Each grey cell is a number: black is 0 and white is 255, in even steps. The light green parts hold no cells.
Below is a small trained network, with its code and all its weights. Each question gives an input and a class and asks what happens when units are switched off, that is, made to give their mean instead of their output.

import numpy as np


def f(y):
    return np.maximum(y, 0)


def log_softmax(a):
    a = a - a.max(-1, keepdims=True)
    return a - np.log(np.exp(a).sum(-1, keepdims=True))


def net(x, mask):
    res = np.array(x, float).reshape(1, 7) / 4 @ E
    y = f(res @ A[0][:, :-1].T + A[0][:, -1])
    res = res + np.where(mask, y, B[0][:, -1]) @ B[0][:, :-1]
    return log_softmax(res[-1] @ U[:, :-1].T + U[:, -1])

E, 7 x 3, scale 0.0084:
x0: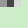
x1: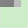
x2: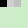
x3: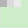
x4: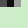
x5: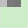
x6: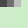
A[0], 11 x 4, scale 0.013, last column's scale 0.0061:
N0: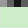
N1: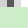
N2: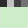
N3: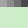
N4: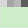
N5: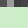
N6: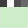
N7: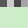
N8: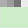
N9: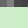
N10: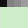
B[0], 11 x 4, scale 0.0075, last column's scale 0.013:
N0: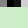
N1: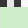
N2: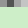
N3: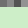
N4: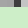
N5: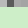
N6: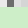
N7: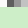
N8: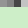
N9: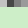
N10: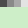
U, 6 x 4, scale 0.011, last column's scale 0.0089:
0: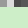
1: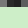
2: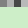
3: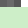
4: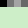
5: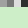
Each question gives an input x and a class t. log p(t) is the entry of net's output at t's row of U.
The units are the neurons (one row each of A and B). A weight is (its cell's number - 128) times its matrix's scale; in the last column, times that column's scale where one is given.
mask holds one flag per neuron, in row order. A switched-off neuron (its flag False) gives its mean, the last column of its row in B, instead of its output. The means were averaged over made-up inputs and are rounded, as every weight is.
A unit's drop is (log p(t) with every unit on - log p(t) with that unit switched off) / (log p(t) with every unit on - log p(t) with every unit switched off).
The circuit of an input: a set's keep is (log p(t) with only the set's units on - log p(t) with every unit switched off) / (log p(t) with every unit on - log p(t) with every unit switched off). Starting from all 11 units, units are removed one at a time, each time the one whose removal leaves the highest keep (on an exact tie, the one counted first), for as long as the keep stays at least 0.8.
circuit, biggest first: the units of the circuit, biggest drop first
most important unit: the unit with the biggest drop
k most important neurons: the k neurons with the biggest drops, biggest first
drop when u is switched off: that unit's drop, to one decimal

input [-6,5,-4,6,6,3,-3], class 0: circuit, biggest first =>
[N0 N1]
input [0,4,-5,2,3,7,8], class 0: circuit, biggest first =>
[N1 N0]
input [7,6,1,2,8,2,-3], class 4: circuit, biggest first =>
[N7 N1]
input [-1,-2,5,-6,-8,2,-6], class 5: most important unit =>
N6
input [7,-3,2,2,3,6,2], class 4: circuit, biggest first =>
[N7 N6]
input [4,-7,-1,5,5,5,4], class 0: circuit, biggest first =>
[N1 N0]
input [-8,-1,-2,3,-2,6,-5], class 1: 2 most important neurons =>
[N0 N1]
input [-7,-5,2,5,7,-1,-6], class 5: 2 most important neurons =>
[N1 N6]
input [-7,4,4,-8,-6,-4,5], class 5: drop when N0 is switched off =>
0.0
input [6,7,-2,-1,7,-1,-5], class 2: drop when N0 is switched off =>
0.2
